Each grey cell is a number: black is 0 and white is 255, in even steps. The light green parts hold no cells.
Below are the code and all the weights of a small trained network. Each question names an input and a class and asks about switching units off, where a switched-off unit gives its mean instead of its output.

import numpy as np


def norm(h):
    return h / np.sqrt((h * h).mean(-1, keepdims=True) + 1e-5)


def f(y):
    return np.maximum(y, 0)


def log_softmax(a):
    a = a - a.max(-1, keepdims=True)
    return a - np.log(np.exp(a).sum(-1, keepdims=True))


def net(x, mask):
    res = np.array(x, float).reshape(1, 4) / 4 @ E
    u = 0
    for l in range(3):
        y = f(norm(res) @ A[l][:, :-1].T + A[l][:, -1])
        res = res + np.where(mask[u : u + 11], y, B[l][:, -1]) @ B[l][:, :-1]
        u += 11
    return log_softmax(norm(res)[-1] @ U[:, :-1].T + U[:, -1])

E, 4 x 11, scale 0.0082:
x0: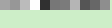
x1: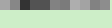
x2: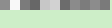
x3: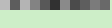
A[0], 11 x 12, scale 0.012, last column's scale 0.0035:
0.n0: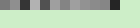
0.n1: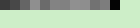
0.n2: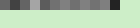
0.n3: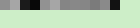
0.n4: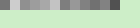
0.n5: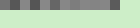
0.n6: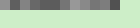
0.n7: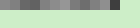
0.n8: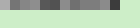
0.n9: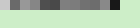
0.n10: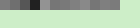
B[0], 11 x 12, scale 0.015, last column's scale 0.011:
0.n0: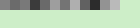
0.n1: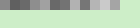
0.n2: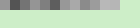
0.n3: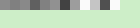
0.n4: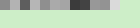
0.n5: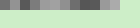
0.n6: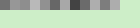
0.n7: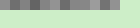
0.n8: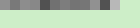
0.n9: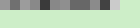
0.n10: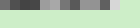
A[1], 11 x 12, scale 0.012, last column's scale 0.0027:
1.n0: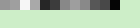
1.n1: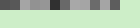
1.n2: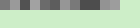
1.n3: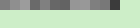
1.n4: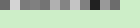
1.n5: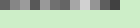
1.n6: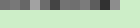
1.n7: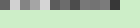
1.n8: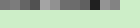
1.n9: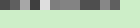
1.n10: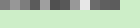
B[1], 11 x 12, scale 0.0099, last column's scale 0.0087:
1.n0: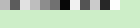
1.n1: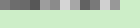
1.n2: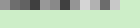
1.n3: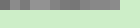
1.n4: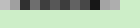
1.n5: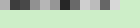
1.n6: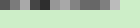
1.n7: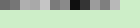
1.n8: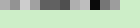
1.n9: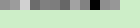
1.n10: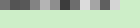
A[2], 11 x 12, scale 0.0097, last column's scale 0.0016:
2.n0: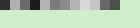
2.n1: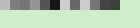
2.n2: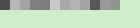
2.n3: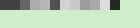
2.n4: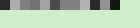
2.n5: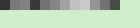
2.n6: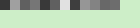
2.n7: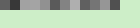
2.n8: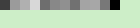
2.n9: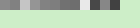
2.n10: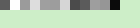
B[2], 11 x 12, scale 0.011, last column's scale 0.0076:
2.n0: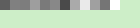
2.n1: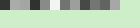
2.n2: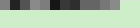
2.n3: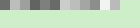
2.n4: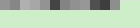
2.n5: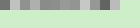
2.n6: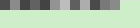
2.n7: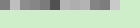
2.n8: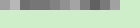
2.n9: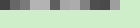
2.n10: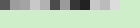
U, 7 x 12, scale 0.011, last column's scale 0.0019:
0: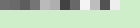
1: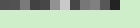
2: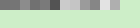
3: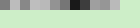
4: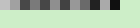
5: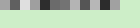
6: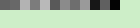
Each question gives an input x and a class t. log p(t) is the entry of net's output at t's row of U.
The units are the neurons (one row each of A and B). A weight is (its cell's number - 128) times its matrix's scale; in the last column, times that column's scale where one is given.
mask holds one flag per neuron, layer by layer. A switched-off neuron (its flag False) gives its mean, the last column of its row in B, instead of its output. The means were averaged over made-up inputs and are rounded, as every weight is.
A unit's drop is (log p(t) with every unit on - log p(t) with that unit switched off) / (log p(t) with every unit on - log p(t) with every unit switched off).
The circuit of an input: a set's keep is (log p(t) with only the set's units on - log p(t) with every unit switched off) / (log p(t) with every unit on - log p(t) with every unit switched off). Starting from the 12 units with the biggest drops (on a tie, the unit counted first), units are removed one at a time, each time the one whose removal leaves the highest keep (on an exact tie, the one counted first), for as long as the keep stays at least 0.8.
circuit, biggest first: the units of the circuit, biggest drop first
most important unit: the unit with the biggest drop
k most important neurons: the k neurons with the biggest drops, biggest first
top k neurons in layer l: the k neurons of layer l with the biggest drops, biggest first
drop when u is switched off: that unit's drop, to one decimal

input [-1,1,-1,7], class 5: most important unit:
1.n0
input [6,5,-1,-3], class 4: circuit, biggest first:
0.n0, 1.n4
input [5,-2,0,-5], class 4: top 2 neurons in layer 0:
0.n0, 0.n6
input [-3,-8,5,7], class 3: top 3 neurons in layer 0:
0.n3, 0.n0, 0.n10
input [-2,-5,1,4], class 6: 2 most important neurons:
0.n3, 0.n4
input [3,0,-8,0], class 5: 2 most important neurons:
0.n9, 0.n8
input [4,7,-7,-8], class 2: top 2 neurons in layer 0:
0.n1, 0.n2
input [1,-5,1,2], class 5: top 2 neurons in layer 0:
0.n10, 0.n4
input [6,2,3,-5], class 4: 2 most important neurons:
0.n0, 1.n4
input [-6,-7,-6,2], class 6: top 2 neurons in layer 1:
1.n9, 1.n8
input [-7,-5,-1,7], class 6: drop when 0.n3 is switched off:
0.6
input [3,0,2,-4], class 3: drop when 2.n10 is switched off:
0.1
